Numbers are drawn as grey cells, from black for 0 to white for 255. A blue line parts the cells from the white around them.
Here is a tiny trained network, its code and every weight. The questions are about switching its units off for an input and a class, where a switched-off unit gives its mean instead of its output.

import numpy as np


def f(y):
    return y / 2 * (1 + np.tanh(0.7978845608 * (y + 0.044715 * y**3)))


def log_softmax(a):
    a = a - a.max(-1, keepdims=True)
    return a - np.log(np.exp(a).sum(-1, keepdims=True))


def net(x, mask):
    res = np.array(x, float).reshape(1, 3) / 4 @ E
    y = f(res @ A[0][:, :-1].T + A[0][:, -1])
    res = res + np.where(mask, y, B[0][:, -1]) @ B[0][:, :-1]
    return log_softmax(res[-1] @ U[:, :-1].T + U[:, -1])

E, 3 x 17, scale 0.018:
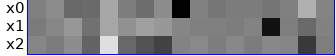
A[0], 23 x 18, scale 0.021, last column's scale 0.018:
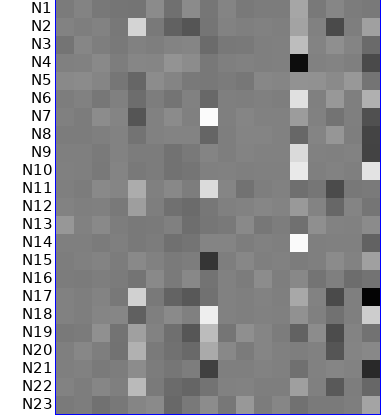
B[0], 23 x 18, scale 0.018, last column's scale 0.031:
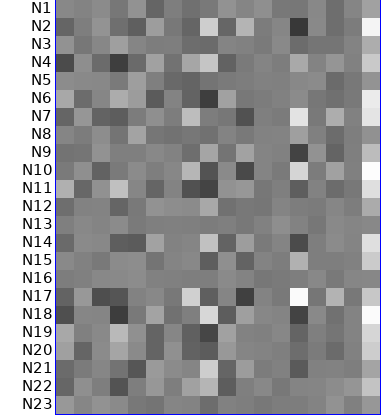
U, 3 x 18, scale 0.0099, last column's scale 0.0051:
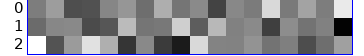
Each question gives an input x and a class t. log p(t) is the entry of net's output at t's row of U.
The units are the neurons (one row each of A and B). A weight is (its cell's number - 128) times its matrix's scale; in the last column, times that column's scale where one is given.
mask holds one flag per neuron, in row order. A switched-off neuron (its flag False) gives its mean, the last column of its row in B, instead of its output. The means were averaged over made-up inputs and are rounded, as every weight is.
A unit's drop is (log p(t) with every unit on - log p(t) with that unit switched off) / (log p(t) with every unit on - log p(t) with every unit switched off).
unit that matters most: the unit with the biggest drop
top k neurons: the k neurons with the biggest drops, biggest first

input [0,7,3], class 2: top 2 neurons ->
[N18; N19]
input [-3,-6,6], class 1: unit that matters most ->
N2
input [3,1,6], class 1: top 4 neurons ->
[N2; N10; N7; N6]
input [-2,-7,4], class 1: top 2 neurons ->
[N14; N2]
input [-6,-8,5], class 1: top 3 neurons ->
[N14; N18; N2]
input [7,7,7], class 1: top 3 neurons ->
[N2; N10; N21]
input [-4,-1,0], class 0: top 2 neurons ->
[N2; N7]
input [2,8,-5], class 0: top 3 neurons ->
[N2; N18; N14]
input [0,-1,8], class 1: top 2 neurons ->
[N2; N7]
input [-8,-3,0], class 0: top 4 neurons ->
[N7; N2; N10; N21]
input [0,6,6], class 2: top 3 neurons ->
[N19; N18; N11]
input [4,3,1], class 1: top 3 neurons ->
[N10; N17; N7]
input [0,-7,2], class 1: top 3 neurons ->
[N14; N9; N7]
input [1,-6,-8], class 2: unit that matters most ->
N6
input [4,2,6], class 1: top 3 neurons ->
[N2; N10; N7]
